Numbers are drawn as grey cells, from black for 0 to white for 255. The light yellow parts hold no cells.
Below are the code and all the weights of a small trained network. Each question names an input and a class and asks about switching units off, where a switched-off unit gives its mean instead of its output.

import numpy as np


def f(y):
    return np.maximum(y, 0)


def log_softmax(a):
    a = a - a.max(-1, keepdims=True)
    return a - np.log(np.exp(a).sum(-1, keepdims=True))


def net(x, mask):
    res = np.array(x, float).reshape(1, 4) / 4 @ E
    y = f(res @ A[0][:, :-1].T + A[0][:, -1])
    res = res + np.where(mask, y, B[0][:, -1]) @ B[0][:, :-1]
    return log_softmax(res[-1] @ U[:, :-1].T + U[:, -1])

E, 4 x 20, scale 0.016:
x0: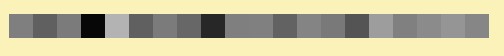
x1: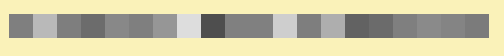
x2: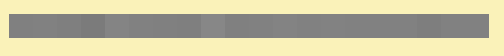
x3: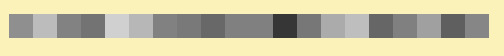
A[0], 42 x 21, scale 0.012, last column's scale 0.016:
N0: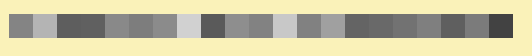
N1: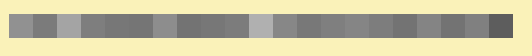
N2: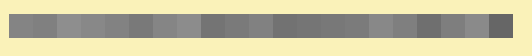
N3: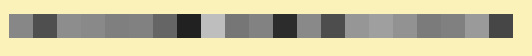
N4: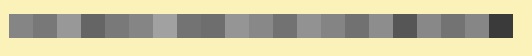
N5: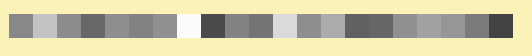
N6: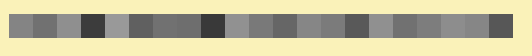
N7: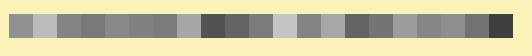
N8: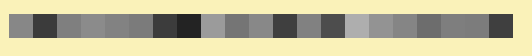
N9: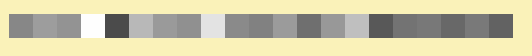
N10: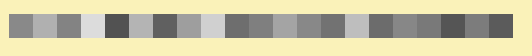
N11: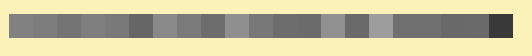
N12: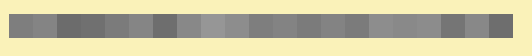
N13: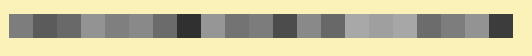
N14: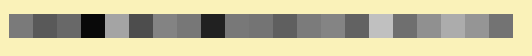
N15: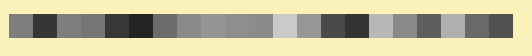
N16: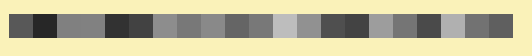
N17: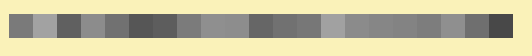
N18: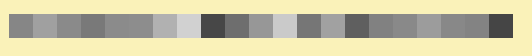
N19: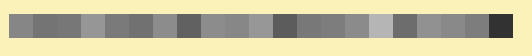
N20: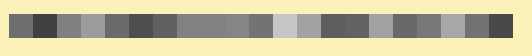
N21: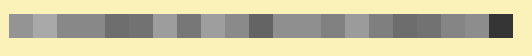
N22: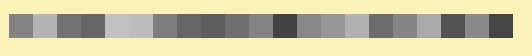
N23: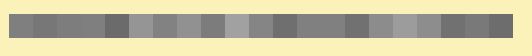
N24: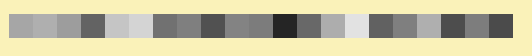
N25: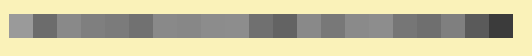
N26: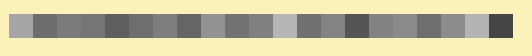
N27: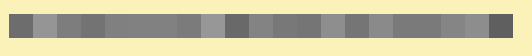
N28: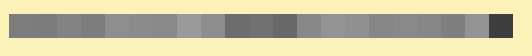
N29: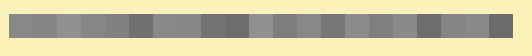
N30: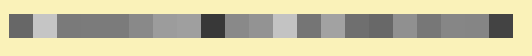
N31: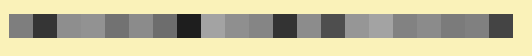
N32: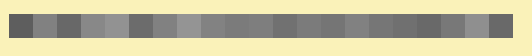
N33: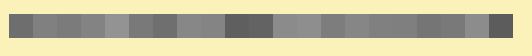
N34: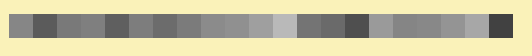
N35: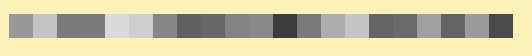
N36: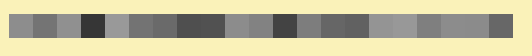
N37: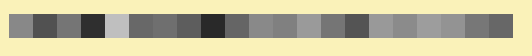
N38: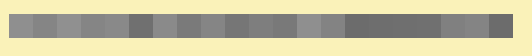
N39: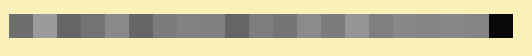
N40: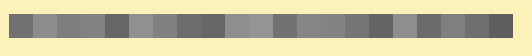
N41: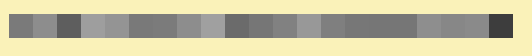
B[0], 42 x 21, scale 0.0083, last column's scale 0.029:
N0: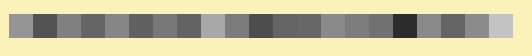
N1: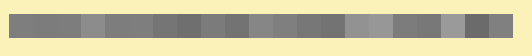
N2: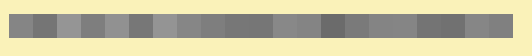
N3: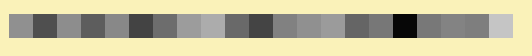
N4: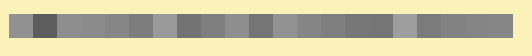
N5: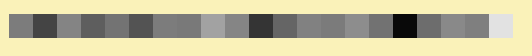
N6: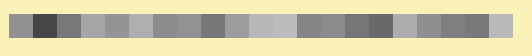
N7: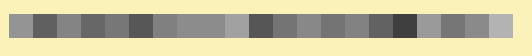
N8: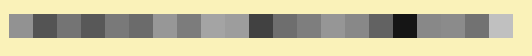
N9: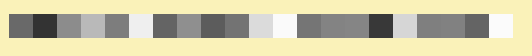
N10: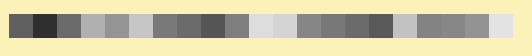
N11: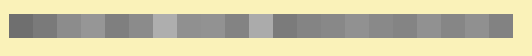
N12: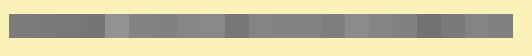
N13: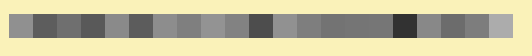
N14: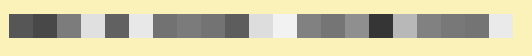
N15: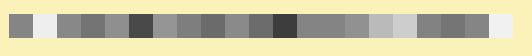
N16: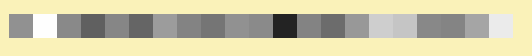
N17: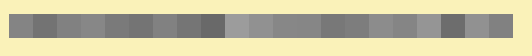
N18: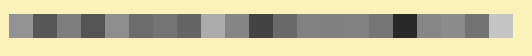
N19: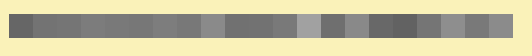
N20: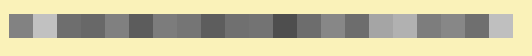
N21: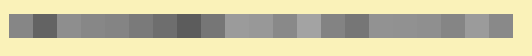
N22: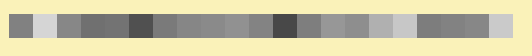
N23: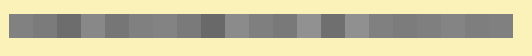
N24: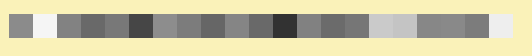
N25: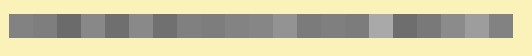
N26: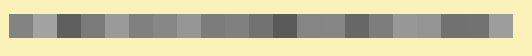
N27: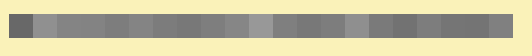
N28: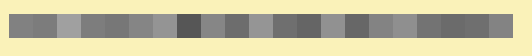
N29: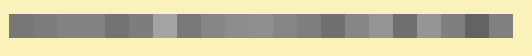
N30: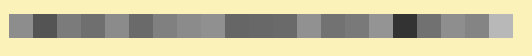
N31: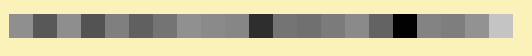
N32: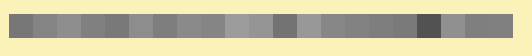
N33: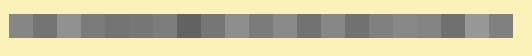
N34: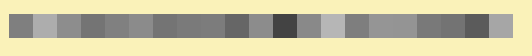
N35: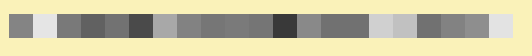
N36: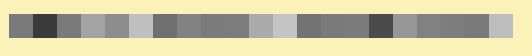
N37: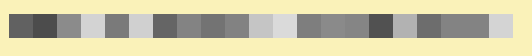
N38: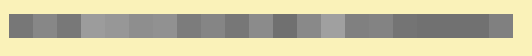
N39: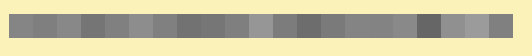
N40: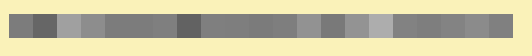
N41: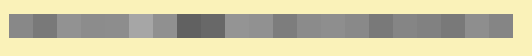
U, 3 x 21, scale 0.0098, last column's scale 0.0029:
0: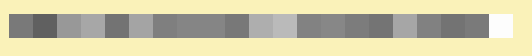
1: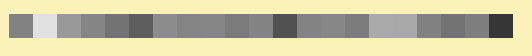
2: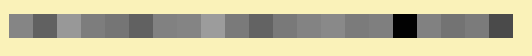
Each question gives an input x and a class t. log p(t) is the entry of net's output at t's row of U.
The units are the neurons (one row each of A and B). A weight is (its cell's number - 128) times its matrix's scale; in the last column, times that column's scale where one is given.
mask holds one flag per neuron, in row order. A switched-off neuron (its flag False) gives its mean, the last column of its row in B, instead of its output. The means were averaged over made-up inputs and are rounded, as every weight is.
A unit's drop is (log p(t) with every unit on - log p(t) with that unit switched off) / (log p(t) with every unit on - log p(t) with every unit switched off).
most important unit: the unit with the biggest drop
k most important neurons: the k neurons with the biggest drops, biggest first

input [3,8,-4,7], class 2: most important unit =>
N5
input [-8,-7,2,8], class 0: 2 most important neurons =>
[N9; N10]
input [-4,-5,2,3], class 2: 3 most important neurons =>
[N14; N3; N31]
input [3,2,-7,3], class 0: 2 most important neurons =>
[N16; N15]
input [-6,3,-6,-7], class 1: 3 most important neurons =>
[N16; N15; N14]
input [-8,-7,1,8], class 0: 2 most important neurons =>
[N9; N10]
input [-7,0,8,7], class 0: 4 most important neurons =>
[N9; N10; N16; N15]
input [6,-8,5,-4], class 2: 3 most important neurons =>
[N31; N3; N8]
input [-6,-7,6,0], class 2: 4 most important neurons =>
[N3; N31; N8; N14]
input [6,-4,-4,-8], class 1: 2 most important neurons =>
[N16; N15]
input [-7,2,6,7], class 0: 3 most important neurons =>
[N9; N10; N16]
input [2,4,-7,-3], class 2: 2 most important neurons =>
[N24; N35]
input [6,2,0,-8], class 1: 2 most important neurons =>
[N15; N16]
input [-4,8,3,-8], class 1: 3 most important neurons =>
[N15; N16; N20]
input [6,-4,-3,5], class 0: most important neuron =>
[N14]
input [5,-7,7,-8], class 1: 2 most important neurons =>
[N16; N15]
